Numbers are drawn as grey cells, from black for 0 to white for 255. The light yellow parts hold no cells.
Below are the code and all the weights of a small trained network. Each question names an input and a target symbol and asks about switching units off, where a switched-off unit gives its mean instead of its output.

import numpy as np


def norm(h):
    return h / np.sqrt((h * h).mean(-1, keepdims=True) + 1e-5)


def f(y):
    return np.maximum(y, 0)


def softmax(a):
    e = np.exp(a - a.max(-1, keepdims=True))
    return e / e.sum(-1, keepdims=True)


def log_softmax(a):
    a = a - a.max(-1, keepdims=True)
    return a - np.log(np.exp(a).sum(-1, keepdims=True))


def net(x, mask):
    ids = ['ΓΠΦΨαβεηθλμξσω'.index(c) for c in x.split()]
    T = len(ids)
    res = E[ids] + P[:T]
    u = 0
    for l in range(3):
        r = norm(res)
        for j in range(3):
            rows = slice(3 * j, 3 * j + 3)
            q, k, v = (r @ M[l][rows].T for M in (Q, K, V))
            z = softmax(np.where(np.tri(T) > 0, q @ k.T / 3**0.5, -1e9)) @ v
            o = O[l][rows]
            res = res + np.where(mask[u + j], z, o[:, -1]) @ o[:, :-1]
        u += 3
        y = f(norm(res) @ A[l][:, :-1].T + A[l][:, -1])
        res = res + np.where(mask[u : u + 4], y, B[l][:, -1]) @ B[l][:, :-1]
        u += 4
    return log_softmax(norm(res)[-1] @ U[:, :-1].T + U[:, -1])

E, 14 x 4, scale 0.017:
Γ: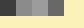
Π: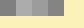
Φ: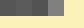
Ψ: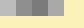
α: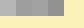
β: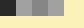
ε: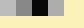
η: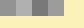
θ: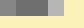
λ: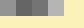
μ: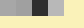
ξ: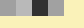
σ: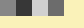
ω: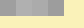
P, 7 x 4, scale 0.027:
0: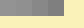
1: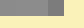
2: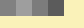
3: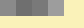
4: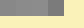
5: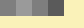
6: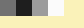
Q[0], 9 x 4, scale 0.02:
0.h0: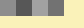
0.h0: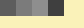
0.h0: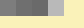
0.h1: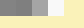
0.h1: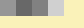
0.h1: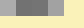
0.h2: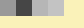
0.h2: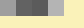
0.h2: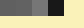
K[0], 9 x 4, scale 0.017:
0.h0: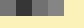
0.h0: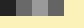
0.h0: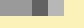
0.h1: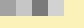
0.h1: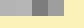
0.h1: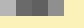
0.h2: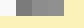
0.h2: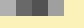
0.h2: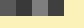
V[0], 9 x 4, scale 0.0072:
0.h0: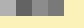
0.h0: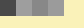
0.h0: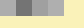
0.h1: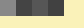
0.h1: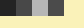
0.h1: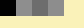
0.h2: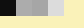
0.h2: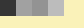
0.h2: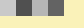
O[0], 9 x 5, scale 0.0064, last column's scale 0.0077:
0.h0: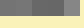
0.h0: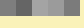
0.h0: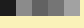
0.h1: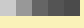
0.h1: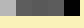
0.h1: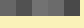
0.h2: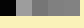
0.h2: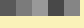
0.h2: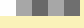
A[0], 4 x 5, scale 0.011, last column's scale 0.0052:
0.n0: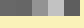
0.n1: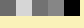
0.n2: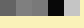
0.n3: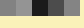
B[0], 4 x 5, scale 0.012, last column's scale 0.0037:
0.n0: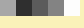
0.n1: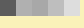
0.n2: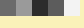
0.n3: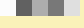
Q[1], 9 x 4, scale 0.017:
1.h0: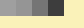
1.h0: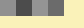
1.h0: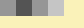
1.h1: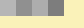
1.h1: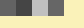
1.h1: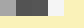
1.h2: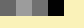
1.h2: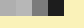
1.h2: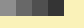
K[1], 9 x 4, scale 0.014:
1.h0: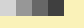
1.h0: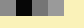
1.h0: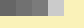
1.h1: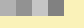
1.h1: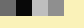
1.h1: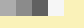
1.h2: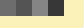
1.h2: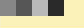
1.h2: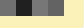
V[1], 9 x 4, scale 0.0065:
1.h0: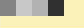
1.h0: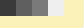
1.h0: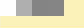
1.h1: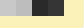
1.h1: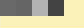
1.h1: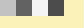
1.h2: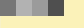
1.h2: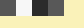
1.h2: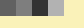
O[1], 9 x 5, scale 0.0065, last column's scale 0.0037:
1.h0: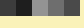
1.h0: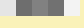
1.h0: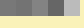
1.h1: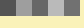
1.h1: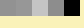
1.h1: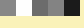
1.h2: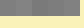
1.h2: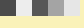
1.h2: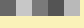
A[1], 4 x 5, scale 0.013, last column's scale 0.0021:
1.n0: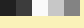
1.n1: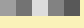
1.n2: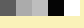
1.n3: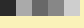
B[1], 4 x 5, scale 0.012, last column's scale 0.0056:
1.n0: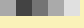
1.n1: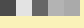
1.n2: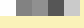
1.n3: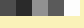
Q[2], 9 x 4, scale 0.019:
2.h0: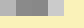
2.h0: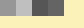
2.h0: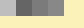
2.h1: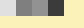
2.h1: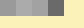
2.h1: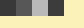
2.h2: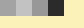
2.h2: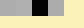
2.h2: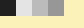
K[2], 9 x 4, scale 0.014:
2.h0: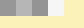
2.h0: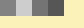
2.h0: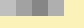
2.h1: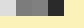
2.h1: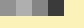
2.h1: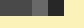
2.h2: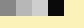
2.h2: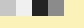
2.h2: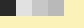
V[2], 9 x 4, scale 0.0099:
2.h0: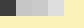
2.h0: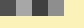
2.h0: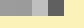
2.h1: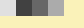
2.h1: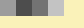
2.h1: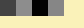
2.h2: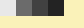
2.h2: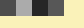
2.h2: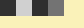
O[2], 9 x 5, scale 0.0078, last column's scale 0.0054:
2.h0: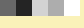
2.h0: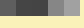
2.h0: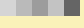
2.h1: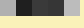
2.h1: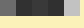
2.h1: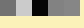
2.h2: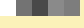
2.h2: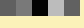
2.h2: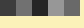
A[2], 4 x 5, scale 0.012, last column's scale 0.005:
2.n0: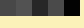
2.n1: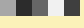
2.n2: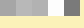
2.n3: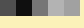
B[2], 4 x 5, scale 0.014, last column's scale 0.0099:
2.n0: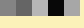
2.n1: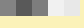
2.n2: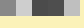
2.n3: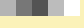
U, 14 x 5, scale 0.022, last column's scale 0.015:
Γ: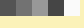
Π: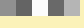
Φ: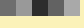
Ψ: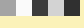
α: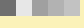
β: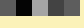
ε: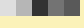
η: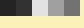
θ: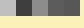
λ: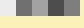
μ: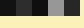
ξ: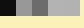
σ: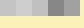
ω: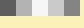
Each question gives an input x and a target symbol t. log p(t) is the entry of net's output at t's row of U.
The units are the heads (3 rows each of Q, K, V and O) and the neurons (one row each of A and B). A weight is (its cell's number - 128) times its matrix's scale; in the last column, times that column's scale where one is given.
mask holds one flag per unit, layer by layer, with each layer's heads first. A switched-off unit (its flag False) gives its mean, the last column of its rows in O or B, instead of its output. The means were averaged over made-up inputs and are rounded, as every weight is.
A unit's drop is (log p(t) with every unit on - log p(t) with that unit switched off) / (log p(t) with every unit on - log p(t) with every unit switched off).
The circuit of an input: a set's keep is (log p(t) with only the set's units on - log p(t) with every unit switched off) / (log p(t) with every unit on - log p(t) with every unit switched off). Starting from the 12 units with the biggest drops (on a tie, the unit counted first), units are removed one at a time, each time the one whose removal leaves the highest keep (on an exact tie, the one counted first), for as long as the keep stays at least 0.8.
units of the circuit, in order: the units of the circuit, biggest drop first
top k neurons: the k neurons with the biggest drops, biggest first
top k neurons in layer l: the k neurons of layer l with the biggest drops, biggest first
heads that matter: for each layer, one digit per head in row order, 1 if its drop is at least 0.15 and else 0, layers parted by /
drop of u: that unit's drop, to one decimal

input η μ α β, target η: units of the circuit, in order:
(0.n2; 2.h2)
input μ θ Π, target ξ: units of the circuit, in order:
(0.n2; 2.h1; 1.h0; 1.n3)
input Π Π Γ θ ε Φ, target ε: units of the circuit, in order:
(1.n2; 2.h0)
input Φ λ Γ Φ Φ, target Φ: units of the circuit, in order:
(0.h1; 2.h0)
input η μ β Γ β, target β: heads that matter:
011 / 000 / 100
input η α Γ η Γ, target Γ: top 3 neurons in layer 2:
(2.n0; 2.n3; 2.n1)
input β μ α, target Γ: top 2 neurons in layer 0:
(0.n2; 0.n3)
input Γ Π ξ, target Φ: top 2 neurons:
(0.n2; 0.n3)
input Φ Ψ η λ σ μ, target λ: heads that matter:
010 / 001 / 000
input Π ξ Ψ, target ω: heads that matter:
000 / 000 / 010
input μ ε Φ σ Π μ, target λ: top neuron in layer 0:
(0.n3)
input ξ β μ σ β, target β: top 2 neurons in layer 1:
(1.n2; 1.n0)
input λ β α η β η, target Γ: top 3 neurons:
(1.n3; 0.n2; 1.n2)
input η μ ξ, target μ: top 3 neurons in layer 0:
(0.n3; 0.n2; 0.n1)
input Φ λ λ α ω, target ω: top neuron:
(0.n0)
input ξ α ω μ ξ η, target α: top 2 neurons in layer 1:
(1.n2; 1.n0)
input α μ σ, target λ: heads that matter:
001 / 000 / 000
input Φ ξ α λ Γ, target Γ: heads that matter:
010 / 100 / 100
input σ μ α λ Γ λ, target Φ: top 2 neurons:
(0.n2; 1.n3)
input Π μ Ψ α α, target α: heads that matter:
001 / 000 / 000
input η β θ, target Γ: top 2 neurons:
(0.n2; 1.n3)
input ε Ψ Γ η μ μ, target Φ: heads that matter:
011 / 111 / 101
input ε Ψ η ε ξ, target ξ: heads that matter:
000 / 000 / 001
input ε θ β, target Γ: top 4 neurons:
(1.n3; 0.n2; 1.n2; 2.n0)
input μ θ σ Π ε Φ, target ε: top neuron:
(0.n2)
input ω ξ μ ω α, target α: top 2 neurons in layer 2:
(2.n2; 2.n1)
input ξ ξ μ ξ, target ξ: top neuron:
(0.n1)
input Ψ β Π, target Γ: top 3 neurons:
(1.n3; 0.n2; 1.n2)
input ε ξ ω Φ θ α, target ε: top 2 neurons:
(1.n2; 0.n2)
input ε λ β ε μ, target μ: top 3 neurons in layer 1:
(1.n2; 1.n0; 1.n1)
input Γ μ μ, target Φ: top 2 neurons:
(0.n3; 2.n1)
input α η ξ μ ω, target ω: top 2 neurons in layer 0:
(0.n2; 0.n3)
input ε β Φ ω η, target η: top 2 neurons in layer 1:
(1.n0; 1.n2)
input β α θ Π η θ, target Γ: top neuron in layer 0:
(0.n2)
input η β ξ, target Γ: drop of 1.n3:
0.4
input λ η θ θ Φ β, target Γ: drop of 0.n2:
0.6
